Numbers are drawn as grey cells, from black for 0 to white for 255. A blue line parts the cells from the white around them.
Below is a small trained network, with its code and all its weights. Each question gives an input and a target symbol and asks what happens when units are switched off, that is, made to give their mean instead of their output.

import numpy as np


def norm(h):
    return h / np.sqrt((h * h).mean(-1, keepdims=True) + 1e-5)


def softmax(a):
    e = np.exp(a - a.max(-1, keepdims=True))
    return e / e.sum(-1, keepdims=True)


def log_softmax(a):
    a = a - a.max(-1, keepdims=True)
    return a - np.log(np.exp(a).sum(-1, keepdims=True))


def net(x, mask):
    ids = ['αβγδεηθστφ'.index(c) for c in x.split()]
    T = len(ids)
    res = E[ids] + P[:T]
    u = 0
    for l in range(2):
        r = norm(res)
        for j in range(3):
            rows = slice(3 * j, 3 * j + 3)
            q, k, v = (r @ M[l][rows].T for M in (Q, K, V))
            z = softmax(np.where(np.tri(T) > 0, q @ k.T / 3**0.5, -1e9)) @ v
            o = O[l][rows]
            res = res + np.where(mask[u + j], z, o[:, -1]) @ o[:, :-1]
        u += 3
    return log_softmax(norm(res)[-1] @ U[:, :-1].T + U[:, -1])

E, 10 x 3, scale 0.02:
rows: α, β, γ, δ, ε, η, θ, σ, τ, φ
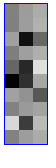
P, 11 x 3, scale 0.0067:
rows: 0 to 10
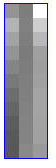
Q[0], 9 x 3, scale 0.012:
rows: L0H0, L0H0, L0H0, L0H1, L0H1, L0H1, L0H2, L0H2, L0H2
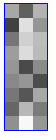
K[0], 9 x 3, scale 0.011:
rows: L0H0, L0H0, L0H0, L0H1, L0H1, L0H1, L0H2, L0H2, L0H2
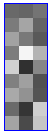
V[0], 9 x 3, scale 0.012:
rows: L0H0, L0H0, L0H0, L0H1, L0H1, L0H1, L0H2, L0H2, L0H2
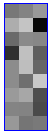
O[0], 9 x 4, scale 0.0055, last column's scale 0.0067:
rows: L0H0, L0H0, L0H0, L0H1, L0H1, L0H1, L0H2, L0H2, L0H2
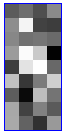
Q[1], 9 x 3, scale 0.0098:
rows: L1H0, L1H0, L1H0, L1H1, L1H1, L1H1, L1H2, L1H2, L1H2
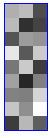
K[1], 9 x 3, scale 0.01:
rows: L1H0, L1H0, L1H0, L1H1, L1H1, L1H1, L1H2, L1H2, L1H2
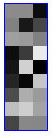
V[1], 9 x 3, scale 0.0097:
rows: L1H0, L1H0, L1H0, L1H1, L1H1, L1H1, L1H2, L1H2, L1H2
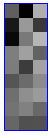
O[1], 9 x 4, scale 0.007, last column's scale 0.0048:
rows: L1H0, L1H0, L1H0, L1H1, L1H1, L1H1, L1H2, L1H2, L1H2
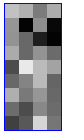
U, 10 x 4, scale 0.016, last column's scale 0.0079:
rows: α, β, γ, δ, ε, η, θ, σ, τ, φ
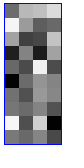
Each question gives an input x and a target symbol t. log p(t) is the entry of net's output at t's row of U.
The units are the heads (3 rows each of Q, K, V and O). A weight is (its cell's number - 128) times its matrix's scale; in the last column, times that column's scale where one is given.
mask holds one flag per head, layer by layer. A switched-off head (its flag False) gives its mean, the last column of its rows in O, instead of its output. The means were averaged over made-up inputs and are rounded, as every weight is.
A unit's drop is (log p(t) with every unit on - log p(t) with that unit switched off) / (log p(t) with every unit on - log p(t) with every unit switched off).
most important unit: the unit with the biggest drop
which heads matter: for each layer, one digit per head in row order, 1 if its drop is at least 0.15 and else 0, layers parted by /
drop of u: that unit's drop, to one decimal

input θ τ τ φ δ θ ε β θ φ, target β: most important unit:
L1H1
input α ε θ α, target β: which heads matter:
101 / 011
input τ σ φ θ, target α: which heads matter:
000 / 000
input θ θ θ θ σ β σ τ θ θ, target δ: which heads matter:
111 / 110
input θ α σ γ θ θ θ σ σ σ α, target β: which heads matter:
110 / 011
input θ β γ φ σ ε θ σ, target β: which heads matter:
100 / 011
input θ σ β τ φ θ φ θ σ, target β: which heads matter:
110 / 011
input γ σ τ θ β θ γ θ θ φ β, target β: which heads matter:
110 / 011
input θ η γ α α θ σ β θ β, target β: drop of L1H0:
-0.1
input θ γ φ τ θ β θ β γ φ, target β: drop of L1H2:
0.5
